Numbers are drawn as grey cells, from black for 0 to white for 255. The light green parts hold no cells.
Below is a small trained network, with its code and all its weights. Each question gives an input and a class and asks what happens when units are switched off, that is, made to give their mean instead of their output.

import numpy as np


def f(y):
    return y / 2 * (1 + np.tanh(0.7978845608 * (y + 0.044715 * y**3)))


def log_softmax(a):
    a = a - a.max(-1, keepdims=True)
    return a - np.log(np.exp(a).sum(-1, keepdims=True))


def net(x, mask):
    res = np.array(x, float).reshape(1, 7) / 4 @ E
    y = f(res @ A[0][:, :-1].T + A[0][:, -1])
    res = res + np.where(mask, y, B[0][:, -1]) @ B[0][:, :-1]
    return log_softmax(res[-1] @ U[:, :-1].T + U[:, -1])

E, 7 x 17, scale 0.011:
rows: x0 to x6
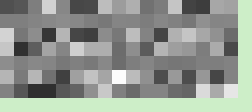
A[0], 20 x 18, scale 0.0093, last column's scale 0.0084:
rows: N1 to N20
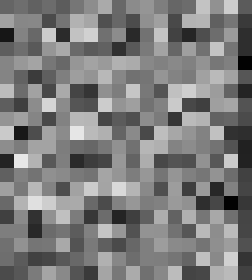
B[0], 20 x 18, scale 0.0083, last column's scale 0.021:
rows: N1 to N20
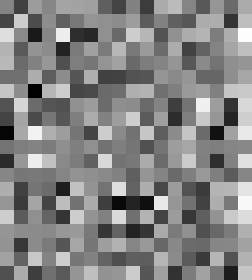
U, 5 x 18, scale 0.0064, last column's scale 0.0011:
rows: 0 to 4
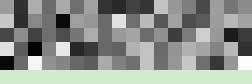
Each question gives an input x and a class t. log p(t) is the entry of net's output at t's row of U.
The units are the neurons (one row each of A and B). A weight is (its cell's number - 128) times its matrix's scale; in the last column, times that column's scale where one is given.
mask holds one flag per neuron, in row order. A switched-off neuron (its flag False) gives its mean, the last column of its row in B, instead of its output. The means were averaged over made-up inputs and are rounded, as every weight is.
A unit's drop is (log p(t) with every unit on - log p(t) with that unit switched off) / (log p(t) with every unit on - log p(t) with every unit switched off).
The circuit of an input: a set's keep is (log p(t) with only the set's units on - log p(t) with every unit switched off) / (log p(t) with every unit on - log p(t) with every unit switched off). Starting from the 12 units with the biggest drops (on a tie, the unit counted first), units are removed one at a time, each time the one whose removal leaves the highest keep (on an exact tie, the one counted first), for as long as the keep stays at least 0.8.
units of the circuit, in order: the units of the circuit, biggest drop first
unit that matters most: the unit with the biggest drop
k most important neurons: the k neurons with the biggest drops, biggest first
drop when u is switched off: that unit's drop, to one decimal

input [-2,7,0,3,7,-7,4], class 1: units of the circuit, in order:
(N16)
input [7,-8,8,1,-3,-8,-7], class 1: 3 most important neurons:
(N16 N4 N3)
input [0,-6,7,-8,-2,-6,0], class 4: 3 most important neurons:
(N12 N3 N14)
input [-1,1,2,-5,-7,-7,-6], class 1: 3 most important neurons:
(N16 N4 N18)
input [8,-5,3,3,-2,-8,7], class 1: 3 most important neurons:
(N16 N4 N15)
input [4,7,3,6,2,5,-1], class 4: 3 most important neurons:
(N10 N16 N4)
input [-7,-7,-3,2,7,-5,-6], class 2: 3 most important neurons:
(N9 N2 N19)
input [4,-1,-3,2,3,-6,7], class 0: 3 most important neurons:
(N19 N17 N6)
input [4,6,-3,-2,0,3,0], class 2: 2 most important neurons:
(N16 N8)
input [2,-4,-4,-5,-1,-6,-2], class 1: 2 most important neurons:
(N16 N10)
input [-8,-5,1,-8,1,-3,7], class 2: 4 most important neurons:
(N9 N2 N10 N15)
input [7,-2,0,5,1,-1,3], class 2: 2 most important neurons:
(N8 N20)
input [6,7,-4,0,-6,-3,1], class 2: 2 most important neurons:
(N20 N8)
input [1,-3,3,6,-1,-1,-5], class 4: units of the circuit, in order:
(N10)
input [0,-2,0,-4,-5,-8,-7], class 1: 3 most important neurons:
(N16 N4 N18)
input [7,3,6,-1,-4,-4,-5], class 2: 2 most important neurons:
(N20 N8)
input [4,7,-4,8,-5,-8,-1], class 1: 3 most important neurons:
(N16 N4 N12)
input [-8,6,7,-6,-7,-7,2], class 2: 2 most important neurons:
(N9 N2)
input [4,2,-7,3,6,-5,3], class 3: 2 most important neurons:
(N3 N14)
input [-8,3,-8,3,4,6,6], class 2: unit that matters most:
N9
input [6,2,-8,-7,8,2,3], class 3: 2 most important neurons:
(N3 N10)
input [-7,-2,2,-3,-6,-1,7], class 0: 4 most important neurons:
(N19 N1 N17 N8)
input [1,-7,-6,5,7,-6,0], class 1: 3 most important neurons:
(N16 N4 N7)
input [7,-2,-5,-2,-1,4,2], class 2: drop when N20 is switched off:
0.1
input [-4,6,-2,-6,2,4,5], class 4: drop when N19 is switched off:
-0.1
